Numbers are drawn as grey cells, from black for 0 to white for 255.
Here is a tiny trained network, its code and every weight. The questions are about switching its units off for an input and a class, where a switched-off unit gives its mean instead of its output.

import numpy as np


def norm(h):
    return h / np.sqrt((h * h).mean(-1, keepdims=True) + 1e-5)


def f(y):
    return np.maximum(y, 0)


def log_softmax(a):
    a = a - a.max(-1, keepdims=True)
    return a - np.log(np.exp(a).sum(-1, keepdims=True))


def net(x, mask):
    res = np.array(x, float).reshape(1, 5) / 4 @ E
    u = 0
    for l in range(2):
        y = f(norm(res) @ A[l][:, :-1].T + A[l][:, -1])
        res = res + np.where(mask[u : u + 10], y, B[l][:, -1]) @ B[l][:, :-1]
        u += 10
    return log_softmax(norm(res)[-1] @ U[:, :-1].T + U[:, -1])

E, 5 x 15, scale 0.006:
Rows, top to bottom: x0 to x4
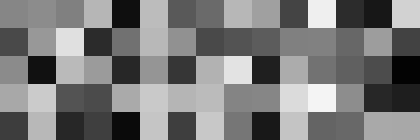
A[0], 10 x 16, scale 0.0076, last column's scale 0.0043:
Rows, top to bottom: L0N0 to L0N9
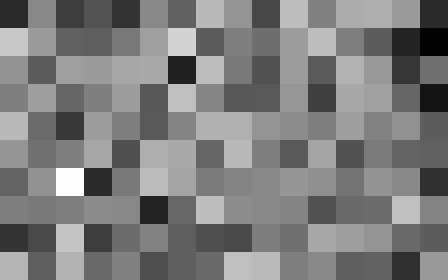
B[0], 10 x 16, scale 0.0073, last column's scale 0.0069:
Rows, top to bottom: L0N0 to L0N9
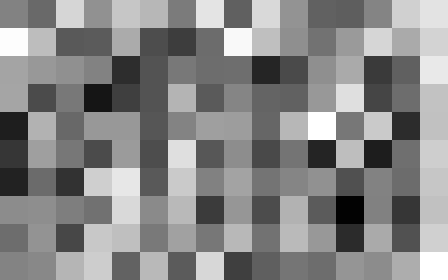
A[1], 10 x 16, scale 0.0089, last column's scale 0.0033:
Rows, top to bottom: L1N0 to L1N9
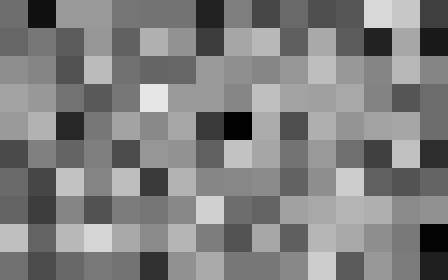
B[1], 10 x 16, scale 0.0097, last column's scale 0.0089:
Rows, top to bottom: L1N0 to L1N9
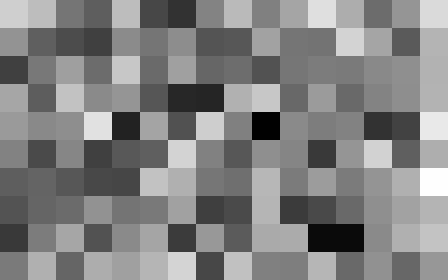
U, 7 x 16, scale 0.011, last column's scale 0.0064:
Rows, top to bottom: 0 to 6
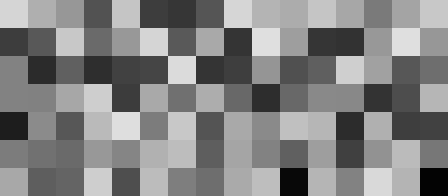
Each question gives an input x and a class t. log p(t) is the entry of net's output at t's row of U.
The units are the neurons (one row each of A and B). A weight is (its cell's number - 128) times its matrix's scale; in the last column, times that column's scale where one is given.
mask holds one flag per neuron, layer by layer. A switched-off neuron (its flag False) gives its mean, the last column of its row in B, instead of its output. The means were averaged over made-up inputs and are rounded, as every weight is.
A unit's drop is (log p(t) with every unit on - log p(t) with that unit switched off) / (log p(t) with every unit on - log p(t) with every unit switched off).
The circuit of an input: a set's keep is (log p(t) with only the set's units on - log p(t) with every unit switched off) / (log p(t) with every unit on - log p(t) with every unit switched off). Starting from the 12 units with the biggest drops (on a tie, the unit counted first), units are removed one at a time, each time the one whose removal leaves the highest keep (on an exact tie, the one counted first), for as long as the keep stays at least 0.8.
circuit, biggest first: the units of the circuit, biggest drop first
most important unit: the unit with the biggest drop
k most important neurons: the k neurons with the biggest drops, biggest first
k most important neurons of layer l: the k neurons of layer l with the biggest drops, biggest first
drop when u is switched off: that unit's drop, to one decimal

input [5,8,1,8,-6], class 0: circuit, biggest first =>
[L0N1]
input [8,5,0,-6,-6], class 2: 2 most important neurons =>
[L0N5; L1N1]
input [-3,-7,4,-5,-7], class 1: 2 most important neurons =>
[L1N8; L0N9]
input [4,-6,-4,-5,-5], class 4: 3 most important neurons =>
[L0N4; L0N7; L0N0]
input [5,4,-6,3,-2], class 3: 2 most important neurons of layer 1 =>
[L1N4; L1N6]
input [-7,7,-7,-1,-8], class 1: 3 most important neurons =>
[L1N8; L1N6; L0N5]
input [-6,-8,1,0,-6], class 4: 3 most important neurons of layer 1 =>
[L1N9; L1N5; L1N1]
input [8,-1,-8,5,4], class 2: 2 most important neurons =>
[L1N1; L1N5]
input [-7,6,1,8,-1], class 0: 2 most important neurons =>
[L0N1; L1N3]
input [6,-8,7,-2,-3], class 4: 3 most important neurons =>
[L0N4; L1N4; L0N2]
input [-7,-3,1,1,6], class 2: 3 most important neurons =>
[L0N3; L0N2; L1N8]
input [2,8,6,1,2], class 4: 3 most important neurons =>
[L0N6; L1N4; L0N8]
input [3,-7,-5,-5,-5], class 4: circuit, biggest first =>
[L0N4; L0N7]
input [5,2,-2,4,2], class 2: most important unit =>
L1N5
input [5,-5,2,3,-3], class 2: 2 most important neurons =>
[L0N5; L0N8]
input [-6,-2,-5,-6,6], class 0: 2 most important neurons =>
[L1N0; L0N7]
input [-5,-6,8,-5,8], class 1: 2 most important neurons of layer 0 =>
[L0N0; L0N8]
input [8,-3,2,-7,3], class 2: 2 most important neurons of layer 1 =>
[L1N5; L1N1]
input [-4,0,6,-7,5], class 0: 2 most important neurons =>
[L1N0; L1N4]
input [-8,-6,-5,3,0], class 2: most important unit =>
L0N3
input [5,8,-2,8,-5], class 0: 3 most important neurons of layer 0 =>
[L0N1; L0N4; L0N7]
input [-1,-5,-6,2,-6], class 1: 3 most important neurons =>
[L1N8; L1N6; L0N2]
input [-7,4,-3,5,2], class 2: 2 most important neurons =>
[L0N3; L1N0]
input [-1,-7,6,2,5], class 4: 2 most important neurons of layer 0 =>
[L0N4; L0N9]
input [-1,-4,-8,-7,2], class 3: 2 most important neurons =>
[L1N4; L0N1]
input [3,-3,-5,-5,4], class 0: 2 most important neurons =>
[L1N0; L0N7]
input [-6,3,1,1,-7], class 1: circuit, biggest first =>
[L1N8]
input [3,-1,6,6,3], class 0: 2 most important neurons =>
[L0N1; L1N4]
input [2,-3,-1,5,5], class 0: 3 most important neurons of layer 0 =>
[L0N1; L0N9; L0N6]
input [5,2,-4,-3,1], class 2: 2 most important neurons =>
[L1N1; L1N5]
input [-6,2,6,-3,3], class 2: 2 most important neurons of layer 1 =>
[L1N4; L1N7]
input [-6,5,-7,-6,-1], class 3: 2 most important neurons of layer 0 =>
[L0N5; L0N1]
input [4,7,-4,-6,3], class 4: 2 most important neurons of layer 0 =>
[L0N8; L0N6]
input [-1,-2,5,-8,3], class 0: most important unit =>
L1N0
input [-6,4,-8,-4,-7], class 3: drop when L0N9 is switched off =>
0.2
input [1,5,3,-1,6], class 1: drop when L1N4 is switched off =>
0.2
